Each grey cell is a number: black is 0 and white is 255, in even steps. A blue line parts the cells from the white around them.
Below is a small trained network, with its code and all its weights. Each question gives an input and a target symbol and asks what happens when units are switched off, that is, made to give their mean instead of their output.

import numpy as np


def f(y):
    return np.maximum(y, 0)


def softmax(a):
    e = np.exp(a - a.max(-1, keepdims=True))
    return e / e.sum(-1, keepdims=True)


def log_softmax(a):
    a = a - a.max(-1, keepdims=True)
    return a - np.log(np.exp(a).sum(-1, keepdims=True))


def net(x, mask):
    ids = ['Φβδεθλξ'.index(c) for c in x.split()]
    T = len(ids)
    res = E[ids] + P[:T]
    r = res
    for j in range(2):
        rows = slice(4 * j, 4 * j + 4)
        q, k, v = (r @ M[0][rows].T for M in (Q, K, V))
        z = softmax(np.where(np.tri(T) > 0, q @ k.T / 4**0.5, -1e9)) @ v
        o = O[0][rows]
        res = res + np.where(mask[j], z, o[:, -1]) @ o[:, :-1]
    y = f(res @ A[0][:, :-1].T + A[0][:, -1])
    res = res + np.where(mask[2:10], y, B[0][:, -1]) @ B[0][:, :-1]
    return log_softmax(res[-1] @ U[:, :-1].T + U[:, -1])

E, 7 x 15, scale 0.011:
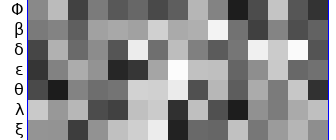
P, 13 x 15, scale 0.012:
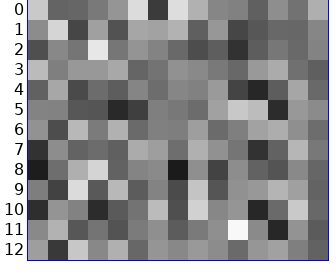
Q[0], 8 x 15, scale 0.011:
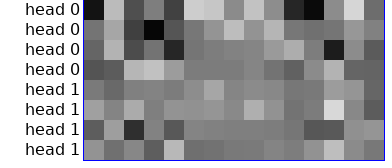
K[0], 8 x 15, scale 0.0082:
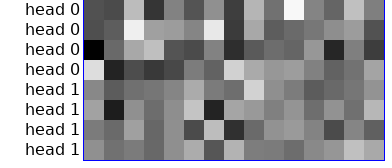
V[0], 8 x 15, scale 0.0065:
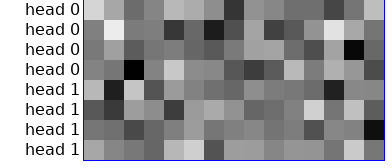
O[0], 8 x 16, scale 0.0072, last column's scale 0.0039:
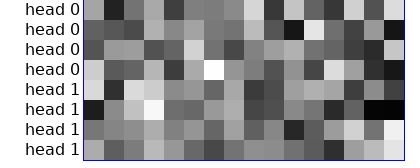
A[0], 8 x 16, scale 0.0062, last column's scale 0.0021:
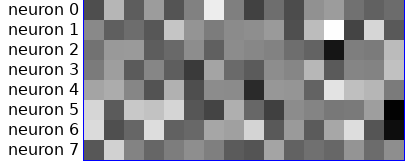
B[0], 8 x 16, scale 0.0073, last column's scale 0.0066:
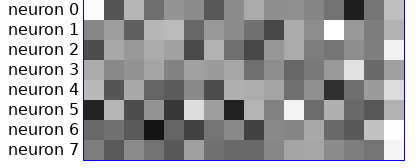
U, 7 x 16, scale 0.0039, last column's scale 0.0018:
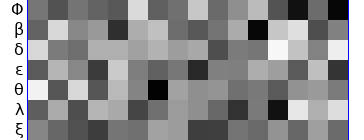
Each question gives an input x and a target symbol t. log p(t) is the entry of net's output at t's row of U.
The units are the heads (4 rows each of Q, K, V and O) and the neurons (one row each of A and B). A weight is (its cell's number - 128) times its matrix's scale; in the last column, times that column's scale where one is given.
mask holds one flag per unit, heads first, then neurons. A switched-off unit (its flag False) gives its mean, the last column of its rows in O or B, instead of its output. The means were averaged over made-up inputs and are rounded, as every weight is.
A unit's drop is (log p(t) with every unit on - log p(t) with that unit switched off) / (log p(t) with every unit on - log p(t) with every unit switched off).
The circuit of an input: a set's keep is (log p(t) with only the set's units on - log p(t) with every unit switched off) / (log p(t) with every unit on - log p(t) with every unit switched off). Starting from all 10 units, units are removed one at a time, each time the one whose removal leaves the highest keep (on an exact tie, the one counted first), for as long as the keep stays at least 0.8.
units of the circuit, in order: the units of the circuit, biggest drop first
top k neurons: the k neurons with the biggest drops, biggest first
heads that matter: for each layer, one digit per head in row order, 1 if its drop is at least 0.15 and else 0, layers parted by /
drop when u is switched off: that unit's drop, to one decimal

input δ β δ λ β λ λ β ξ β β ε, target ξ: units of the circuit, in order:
(head 0; neuron 6)
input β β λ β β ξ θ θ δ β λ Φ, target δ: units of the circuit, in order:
(head 0; neuron 1)
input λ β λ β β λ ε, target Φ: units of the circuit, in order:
(neuron 5; head 1; head 0)
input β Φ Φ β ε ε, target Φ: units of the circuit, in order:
(head 0)
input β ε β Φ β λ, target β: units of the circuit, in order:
(head 0; head 1; neuron 6)
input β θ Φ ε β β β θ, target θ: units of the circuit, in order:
(head 0; neuron 4; neuron 0)
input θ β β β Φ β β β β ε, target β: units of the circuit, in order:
(head 1; neuron 5)
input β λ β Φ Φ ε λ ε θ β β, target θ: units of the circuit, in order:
(head 0; neuron 4)
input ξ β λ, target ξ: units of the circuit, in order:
(neuron 6; head 0)
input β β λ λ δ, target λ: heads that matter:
10
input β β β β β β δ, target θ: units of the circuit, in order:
(head 0; head 1; neuron 4)
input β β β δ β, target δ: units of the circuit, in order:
(head 0; neuron 1; neuron 6)
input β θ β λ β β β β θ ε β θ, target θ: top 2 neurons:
(neuron 4; neuron 0)
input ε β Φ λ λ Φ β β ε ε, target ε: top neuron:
(neuron 1)
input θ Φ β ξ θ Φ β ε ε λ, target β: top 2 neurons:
(neuron 5; neuron 0)
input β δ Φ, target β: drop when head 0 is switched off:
0.7
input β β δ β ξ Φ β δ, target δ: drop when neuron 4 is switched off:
0.0
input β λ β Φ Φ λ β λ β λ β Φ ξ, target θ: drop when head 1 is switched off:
0.4
